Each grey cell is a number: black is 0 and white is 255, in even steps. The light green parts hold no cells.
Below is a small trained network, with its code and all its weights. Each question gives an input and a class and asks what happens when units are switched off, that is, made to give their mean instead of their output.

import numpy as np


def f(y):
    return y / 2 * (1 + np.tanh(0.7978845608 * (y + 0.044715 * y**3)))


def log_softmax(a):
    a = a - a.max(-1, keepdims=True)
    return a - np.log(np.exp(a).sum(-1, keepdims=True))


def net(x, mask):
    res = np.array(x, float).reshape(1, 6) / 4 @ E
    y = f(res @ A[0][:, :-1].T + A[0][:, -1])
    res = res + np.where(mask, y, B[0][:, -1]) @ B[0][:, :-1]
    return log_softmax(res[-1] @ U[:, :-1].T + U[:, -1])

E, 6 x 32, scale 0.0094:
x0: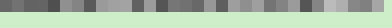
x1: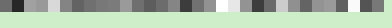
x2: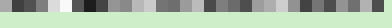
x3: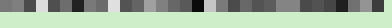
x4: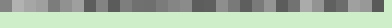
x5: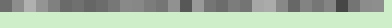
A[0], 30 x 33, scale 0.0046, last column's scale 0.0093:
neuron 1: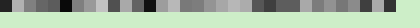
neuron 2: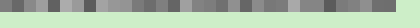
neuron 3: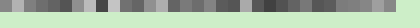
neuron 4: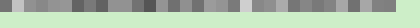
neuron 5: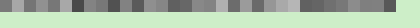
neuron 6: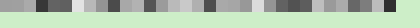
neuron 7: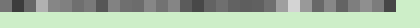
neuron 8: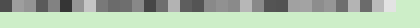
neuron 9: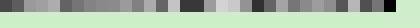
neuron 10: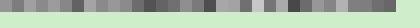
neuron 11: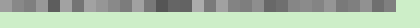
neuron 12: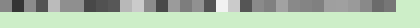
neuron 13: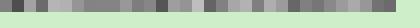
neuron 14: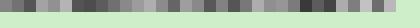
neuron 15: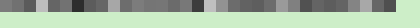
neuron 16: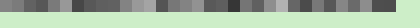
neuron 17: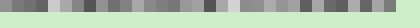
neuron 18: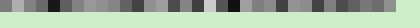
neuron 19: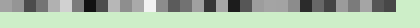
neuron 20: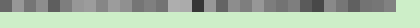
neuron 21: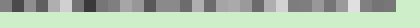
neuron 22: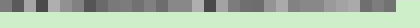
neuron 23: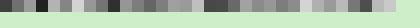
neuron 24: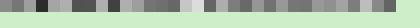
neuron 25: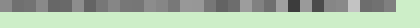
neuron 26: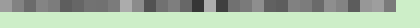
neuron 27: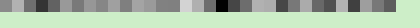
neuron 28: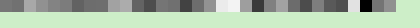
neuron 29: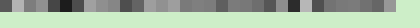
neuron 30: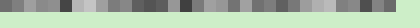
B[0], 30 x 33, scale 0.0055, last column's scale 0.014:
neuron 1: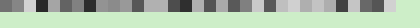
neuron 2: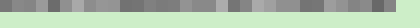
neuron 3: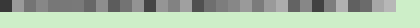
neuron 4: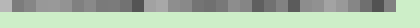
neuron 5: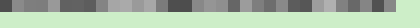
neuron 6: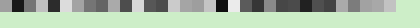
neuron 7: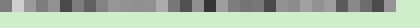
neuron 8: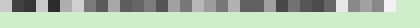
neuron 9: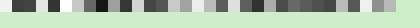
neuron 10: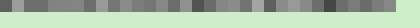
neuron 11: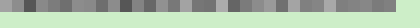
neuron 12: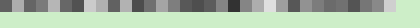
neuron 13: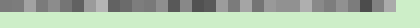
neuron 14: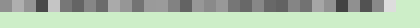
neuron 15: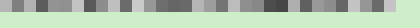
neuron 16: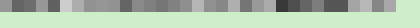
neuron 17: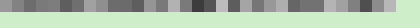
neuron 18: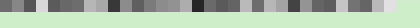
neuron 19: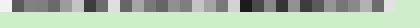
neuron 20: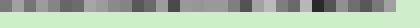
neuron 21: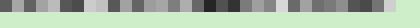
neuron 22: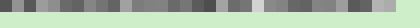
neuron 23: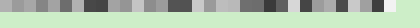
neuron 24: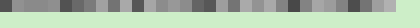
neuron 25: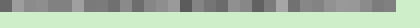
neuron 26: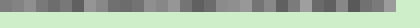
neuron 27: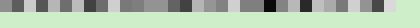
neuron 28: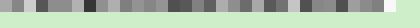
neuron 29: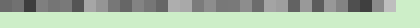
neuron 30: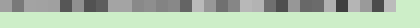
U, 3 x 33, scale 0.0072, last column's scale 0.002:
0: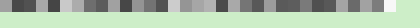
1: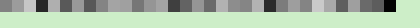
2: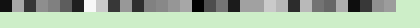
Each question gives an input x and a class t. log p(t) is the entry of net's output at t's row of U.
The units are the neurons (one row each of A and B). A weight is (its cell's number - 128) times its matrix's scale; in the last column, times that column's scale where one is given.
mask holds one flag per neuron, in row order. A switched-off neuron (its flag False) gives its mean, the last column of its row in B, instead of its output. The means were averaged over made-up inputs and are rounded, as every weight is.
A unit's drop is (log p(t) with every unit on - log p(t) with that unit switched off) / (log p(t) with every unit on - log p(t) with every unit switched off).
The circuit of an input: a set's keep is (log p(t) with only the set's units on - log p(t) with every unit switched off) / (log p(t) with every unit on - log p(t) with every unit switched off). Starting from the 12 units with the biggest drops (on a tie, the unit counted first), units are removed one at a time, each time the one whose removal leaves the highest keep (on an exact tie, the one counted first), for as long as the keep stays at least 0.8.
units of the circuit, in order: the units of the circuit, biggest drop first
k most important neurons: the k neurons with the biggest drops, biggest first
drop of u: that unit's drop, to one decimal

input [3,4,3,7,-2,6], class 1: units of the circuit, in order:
[neuron 8]
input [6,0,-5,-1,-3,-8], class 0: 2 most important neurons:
[neuron 8; neuron 27]
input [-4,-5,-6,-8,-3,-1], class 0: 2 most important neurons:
[neuron 6; neuron 8]
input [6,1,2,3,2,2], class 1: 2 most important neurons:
[neuron 8; neuron 9]
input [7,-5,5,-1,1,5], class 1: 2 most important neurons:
[neuron 27; neuron 8]
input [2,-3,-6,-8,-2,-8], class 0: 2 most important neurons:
[neuron 6; neuron 8]
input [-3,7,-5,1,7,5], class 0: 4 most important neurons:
[neuron 9; neuron 8; neuron 23; neuron 27]
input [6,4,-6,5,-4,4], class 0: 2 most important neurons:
[neuron 9; neuron 8]
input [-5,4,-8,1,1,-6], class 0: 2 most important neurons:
[neuron 8; neuron 9]
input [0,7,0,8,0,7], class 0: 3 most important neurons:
[neuron 9; neuron 1; neuron 23]
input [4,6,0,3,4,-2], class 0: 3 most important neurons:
[neuron 9; neuron 1; neuron 23]
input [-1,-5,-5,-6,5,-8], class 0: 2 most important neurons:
[neuron 6; neuron 8]
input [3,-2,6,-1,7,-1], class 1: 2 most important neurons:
[neuron 8; neuron 6]
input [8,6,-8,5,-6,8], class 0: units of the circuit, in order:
[neuron 9]
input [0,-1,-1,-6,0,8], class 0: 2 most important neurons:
[neuron 6; neuron 28]
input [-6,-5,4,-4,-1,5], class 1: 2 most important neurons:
[neuron 27; neuron 8]
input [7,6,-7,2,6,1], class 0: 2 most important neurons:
[neuron 9; neuron 8]
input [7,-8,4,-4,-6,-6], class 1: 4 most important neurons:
[neuron 27; neuron 8; neuron 9; neuron 23]
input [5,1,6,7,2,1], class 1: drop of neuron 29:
0.1
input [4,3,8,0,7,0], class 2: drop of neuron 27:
0.2
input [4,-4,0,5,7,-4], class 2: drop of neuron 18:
0.1
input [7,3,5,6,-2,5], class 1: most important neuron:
[neuron 8]
